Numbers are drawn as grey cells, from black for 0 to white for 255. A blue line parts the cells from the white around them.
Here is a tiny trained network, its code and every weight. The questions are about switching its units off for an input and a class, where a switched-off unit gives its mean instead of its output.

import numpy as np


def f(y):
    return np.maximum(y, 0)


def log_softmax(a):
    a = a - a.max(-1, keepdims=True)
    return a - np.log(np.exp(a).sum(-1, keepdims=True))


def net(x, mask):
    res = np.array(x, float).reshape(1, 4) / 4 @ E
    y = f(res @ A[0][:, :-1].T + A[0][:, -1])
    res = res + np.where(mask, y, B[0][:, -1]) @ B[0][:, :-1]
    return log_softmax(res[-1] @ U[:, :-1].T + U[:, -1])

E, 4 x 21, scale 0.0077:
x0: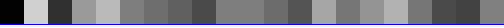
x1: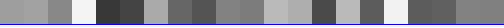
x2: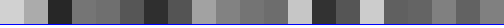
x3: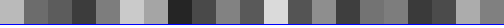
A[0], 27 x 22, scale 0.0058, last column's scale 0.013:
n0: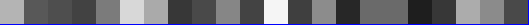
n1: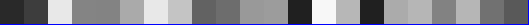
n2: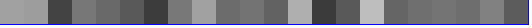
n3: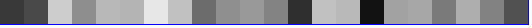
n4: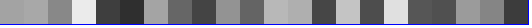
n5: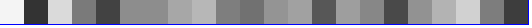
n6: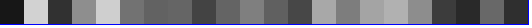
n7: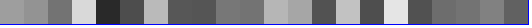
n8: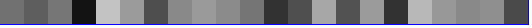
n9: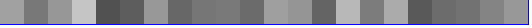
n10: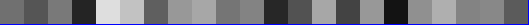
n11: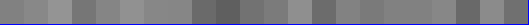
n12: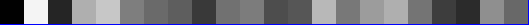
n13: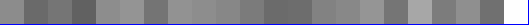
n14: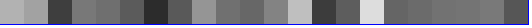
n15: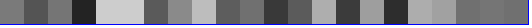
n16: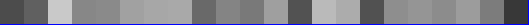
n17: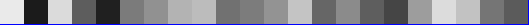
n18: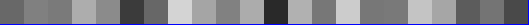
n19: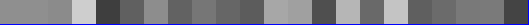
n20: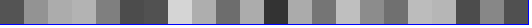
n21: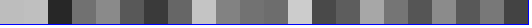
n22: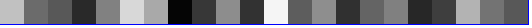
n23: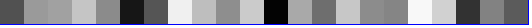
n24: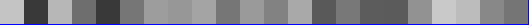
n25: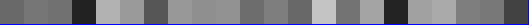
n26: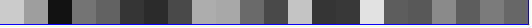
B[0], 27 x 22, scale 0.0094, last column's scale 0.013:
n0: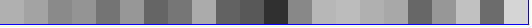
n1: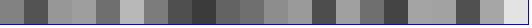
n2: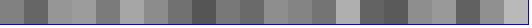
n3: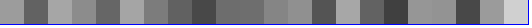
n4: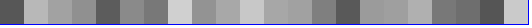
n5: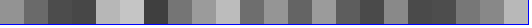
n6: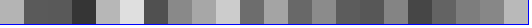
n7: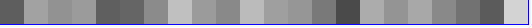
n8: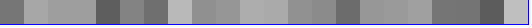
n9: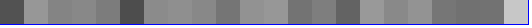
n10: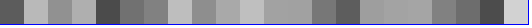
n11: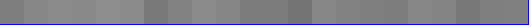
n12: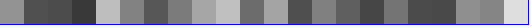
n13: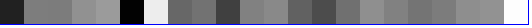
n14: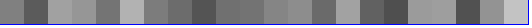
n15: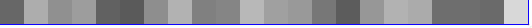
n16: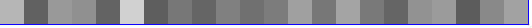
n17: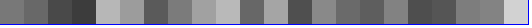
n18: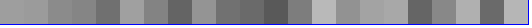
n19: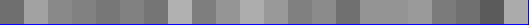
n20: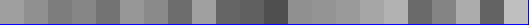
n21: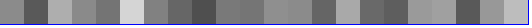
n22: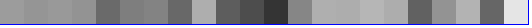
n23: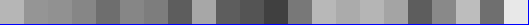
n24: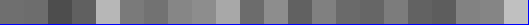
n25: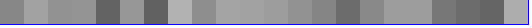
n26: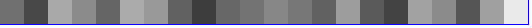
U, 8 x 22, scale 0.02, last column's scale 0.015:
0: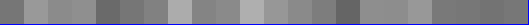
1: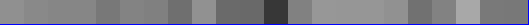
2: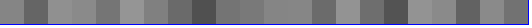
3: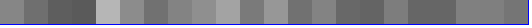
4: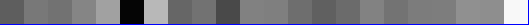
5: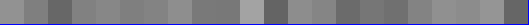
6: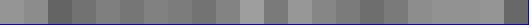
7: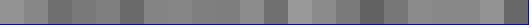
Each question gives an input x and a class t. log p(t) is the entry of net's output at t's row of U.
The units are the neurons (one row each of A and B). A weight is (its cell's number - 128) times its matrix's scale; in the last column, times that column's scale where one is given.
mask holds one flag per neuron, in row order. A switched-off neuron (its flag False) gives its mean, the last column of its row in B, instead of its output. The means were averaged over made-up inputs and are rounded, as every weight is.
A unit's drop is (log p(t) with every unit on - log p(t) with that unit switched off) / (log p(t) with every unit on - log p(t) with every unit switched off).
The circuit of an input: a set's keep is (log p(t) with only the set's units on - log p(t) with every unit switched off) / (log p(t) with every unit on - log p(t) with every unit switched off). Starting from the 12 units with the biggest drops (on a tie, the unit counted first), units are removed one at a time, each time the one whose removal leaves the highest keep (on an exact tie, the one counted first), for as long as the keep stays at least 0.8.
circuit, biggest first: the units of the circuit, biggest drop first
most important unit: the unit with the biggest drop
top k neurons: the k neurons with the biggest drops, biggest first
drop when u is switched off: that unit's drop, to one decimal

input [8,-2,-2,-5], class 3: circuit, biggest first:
[n12]
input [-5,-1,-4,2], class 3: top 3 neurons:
[n17 n26 n5]
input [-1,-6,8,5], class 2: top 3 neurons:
[n26 n14 n21]
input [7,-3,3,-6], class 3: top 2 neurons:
[n12 n6]
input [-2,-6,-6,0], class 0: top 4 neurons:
[n10 n15 n26 n8]
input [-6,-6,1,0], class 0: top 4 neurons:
[n10 n15 n12 n8]
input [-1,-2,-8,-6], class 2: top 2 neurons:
[n1 n3]
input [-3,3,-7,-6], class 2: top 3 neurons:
[n1 n3 n22]
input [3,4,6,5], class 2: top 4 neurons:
[n26 n23 n14 n21]
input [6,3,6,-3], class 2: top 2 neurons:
[n26 n21]
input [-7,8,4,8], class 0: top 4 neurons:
[n4 n7 n23 n19]
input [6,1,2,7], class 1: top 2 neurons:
[n22 n0]
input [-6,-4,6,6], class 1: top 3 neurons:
[n22 n0 n1]
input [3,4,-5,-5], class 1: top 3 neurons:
[n23 n26 n20]
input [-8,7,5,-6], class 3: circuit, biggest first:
[n17]
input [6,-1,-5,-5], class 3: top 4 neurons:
[n12 n6 n22 n0]
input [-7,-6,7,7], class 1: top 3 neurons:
[n22 n0 n1]
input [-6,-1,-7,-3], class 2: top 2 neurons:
[n1 n3]
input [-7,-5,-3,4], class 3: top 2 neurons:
[n17 n5]
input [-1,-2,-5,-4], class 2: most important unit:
n1
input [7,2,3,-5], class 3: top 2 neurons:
[n12 n6]
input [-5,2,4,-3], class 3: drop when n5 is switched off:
0.2
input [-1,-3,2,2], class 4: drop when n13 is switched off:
0.1
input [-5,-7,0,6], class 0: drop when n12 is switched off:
0.0
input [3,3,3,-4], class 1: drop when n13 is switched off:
0.1
